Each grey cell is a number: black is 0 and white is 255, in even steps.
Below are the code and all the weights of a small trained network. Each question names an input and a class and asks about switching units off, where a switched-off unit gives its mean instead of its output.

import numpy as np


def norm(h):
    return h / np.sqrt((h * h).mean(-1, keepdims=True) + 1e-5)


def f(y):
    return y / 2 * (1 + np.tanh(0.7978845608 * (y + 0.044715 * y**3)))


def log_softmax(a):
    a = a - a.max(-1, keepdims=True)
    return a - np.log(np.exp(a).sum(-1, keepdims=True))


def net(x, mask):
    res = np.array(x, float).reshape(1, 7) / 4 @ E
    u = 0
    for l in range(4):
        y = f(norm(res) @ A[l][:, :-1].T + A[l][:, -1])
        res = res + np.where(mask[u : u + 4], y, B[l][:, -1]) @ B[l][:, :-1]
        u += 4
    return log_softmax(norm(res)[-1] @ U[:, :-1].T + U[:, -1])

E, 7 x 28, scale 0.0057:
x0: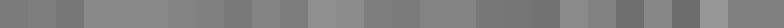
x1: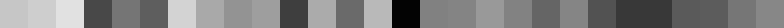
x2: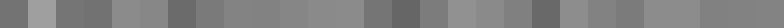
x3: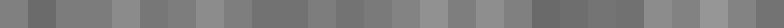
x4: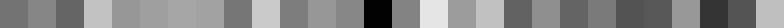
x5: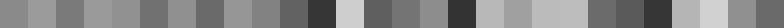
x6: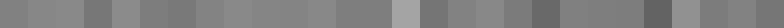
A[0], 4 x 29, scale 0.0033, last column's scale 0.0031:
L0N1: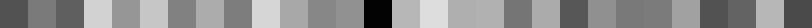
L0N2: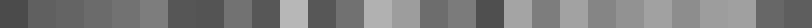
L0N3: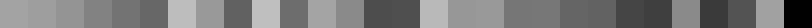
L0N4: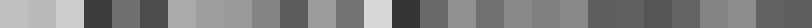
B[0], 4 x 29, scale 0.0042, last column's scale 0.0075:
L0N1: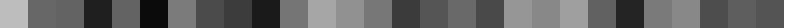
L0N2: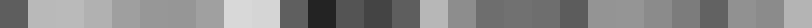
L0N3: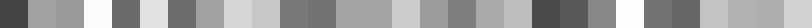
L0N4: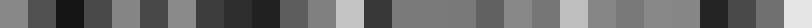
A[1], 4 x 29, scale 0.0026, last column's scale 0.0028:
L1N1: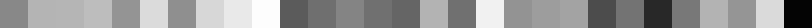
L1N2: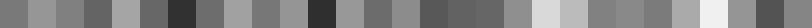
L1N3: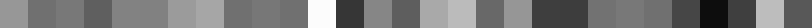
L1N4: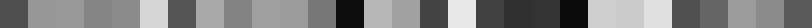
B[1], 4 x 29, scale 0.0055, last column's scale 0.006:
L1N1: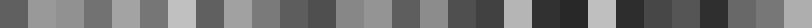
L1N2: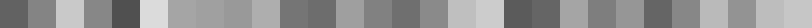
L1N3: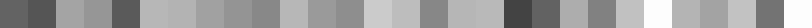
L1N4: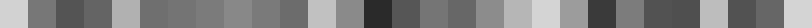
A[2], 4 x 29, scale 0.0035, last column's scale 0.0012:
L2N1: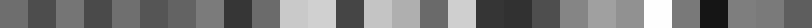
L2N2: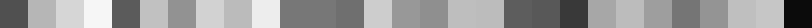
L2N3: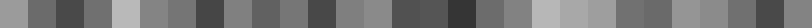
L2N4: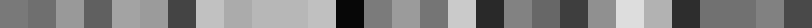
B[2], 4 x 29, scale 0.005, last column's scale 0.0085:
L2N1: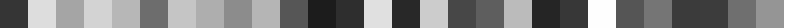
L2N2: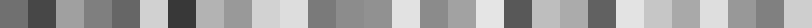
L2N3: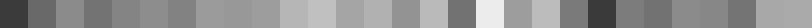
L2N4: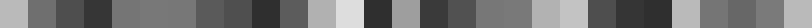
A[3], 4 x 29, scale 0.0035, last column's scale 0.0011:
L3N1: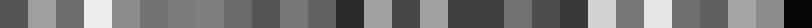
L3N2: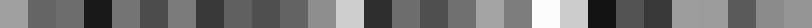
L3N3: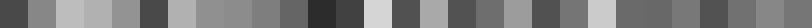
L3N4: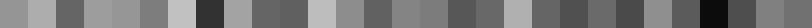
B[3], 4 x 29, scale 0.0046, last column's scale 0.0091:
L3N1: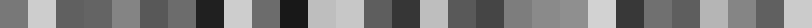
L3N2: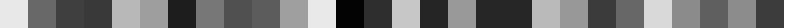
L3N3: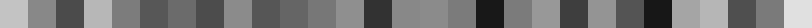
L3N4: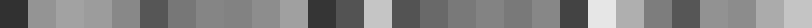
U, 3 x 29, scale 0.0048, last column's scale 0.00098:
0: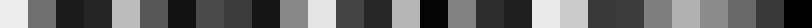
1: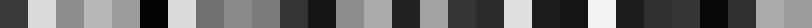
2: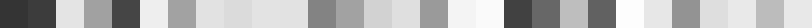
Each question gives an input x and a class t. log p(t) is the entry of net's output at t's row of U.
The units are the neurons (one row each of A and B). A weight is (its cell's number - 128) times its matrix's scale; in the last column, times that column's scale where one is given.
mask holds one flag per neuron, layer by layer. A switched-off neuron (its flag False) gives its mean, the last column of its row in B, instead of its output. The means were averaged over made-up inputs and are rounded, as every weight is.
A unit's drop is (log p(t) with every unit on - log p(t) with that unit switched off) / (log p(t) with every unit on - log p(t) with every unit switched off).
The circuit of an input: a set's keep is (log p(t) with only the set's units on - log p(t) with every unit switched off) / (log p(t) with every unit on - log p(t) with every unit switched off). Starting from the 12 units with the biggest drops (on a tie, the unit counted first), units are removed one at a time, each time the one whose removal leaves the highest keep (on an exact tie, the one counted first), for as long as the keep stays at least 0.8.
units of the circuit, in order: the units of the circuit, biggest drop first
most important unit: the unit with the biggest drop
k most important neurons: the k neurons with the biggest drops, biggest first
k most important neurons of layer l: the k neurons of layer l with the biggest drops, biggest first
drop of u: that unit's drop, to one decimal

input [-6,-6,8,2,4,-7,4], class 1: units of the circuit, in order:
[L2N1]
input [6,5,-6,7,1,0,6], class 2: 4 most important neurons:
[L0N3 L0N1 L2N1 L0N4]
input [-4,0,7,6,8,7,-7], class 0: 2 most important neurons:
[L0N1 L2N1]
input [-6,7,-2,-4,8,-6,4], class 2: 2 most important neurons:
[L0N3 L2N2]
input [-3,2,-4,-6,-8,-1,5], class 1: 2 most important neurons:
[L0N4 L1N4]
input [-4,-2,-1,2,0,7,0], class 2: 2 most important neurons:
[L1N2 L0N4]
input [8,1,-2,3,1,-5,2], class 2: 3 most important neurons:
[L1N3 L0N1 L0N4]
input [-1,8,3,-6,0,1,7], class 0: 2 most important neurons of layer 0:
[L0N4 L0N2]
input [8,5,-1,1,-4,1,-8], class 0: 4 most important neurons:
[L1N3 L2N1 L3N2 L2N3]
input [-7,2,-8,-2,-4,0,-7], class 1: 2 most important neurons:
[L1N4 L2N4]
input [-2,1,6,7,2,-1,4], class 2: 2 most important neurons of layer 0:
[L0N3 L0N4]
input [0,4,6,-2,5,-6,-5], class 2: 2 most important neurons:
[L0N3 L2N2]
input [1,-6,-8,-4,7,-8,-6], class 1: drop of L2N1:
0.1
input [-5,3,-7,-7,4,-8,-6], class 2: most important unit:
L1N3
